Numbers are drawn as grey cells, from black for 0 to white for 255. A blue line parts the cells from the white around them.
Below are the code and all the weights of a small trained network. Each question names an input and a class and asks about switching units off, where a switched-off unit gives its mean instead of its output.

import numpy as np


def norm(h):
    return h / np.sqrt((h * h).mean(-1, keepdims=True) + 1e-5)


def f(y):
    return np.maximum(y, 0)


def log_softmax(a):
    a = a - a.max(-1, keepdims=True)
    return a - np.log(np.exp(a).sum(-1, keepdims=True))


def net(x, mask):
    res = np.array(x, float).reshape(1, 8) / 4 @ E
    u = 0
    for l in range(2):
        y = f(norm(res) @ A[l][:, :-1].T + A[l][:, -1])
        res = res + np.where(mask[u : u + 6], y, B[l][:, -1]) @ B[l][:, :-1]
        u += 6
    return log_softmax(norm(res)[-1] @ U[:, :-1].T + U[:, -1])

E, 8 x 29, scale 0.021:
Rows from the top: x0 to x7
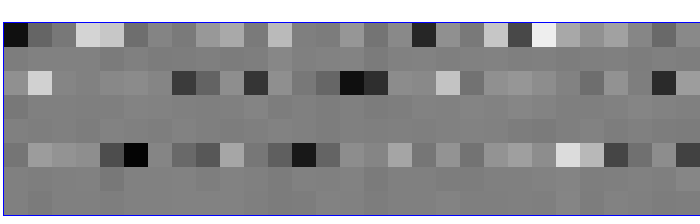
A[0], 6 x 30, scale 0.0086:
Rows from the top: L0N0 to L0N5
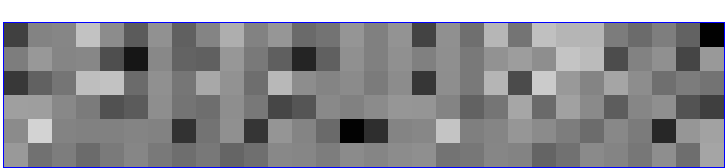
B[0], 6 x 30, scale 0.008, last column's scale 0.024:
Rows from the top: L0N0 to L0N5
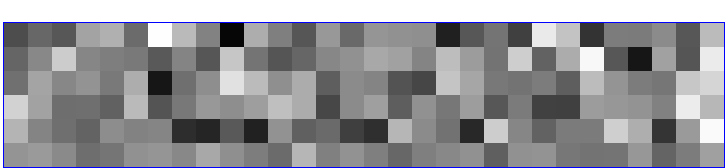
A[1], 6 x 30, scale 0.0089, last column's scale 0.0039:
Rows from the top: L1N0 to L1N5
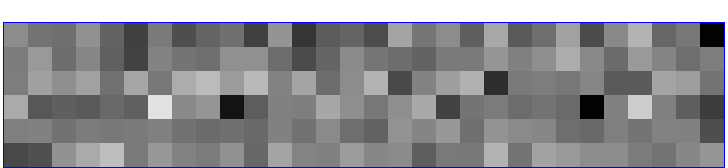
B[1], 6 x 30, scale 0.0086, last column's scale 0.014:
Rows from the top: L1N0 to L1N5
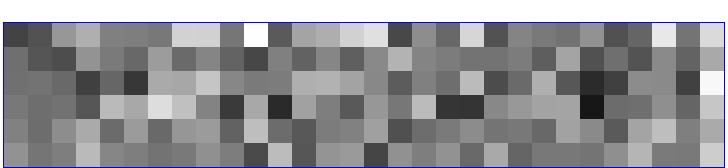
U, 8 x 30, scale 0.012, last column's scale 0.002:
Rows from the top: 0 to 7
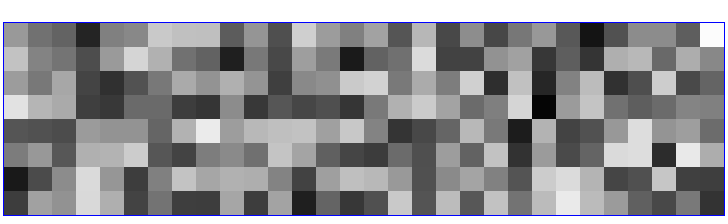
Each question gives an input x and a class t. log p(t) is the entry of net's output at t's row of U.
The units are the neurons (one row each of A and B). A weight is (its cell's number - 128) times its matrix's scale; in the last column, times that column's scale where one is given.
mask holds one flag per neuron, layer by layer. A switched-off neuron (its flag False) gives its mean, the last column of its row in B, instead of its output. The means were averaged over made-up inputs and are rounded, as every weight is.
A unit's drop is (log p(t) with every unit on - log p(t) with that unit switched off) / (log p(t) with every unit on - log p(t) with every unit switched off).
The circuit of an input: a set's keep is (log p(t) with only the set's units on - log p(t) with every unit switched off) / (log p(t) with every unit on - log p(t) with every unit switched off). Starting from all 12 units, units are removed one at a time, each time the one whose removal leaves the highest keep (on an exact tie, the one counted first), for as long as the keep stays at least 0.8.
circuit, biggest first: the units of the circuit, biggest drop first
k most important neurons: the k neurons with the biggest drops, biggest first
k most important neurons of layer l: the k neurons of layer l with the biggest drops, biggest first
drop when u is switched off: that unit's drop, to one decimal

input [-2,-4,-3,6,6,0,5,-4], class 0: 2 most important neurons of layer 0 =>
L0N1; L0N4
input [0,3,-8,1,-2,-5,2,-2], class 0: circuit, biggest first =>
L0N2
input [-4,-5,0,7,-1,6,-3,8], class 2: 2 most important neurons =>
L0N4; L0N3
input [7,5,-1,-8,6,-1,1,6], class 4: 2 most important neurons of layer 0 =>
L0N4; L0N2
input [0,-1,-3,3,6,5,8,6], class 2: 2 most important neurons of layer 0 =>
L0N4; L0N3
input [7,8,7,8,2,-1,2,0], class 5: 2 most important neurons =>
L0N1; L0N2
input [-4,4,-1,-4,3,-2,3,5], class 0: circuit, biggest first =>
L0N4; L0N1
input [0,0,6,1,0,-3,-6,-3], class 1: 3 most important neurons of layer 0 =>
L0N2; L0N1; L0N4
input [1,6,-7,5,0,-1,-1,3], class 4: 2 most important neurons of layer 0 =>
L0N1; L0N0
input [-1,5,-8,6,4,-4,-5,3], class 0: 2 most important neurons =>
L0N2; L0N1
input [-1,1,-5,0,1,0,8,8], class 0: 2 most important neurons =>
L0N1; L0N2
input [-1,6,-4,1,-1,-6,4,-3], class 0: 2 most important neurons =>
L0N4; L0N2
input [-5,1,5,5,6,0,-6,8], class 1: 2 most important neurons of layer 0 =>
L0N1; L0N2
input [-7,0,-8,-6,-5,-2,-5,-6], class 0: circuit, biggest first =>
L0N1
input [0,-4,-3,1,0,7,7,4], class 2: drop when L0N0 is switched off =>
-0.1
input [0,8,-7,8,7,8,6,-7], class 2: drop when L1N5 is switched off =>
0.1
